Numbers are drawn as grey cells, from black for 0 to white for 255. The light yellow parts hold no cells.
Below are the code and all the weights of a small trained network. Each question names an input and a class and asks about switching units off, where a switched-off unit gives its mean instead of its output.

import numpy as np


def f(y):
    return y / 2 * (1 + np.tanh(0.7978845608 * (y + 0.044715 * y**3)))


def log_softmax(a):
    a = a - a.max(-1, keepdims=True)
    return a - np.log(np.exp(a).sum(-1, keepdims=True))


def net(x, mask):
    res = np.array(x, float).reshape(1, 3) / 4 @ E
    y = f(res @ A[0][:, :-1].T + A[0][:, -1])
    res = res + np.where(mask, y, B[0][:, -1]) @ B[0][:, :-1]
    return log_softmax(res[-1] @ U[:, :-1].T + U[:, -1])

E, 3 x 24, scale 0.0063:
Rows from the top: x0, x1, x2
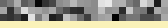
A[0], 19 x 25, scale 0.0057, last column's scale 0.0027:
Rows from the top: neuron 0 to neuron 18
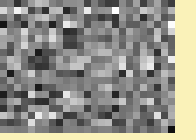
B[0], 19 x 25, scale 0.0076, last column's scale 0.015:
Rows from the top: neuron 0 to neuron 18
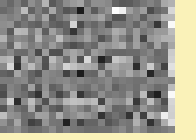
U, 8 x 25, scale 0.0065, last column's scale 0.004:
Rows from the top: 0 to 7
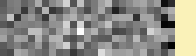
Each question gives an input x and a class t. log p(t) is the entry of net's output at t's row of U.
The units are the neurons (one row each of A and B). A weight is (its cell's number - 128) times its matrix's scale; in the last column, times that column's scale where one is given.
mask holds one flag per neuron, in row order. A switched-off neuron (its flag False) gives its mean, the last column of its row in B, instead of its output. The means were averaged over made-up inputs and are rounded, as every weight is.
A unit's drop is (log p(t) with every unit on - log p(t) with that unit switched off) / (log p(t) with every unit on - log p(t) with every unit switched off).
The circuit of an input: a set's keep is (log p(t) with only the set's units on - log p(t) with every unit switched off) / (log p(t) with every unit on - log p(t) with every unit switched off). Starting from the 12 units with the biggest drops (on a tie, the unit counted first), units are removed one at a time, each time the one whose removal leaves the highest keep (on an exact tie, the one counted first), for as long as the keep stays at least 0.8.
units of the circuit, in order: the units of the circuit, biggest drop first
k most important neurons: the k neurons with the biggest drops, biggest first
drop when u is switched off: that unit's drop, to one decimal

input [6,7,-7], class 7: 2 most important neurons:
[neuron 1; neuron 16]
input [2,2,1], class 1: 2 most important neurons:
[neuron 1; neuron 9]
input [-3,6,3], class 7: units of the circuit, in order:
[neuron 10]
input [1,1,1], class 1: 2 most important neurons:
[neuron 1; neuron 9]
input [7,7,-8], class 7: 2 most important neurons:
[neuron 1; neuron 6]
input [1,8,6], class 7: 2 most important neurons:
[neuron 10; neuron 16]
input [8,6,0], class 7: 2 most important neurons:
[neuron 10; neuron 6]
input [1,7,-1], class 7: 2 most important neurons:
[neuron 10; neuron 8]
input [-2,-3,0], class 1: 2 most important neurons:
[neuron 9; neuron 14]
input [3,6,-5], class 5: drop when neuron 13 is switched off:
0.2
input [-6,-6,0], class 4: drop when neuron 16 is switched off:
0.1
